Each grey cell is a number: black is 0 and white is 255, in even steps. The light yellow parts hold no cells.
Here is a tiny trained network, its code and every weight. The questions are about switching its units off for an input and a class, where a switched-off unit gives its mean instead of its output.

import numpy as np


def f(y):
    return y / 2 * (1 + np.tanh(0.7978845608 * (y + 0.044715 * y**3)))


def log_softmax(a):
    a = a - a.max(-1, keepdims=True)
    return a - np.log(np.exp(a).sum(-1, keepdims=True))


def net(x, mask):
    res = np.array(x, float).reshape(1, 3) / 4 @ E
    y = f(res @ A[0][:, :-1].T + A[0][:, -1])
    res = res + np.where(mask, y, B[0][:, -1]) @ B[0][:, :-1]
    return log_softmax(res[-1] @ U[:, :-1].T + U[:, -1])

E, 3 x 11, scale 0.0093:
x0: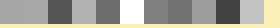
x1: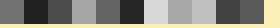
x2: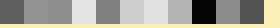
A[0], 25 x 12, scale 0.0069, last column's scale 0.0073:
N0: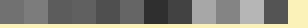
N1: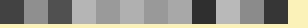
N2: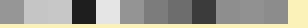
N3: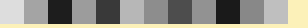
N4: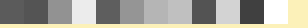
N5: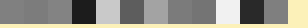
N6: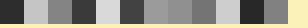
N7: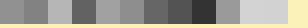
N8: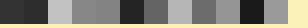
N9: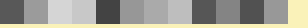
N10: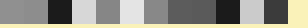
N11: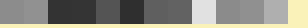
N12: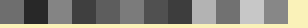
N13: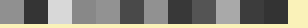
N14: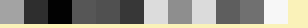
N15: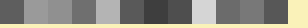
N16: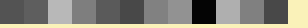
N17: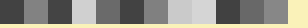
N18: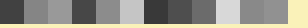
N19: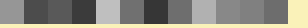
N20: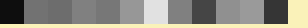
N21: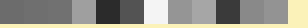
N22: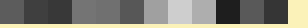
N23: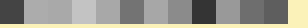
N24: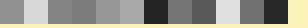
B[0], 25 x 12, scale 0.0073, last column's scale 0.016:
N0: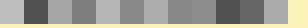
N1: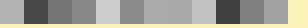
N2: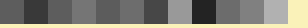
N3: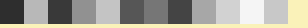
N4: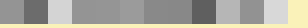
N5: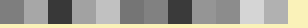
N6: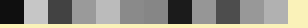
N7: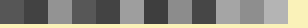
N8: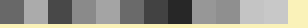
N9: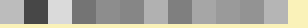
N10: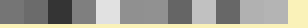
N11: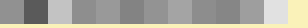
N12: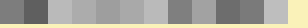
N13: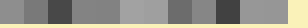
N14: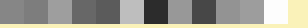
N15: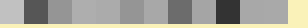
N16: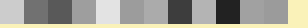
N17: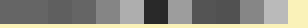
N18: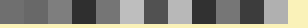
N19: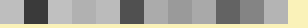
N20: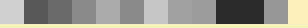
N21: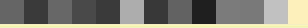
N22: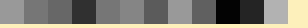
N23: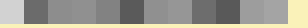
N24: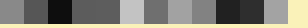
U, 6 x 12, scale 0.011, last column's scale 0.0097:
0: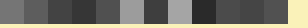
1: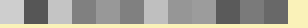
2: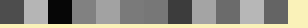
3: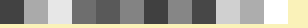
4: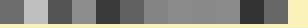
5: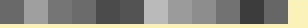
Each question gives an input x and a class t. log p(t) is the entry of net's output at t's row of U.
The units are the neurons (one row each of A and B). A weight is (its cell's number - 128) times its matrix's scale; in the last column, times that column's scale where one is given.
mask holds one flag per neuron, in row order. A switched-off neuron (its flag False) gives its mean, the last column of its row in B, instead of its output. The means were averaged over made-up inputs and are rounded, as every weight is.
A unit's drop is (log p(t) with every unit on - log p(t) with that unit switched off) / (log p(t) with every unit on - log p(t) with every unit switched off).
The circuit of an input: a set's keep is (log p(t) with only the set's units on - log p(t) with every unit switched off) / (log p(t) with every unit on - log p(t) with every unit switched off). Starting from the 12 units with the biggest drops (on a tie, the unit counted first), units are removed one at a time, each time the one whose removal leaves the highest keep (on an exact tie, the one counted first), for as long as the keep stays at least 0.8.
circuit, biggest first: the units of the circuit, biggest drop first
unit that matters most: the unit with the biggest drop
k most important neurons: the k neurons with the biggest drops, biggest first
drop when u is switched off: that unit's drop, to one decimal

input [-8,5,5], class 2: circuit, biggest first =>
[N8]
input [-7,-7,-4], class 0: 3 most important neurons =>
[N18; N2; N3]
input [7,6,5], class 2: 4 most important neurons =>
[N3; N10; N18; N7]
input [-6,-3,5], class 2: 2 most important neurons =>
[N6; N8]
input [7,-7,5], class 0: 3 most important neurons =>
[N18; N24; N7]
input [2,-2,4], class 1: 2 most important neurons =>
[N14; N1]
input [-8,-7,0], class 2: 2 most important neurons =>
[N6; N5]
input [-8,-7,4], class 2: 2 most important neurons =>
[N6; N5]
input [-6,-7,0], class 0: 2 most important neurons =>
[N18; N2]
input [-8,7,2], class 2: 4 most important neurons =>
[N8; N6; N5; N16]
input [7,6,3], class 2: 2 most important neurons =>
[N3; N10]
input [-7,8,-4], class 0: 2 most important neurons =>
[N14; N22]
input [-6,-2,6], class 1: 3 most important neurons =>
[N9; N4; N3]
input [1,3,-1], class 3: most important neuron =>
[N24]
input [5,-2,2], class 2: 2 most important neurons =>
[N10; N14]
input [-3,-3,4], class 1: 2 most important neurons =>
[N14; N16]
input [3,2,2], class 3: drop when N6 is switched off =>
0.2
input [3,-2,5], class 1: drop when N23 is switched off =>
0.0
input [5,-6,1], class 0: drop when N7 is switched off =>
0.1
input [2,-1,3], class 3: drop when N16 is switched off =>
0.4
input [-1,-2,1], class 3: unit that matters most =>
N22
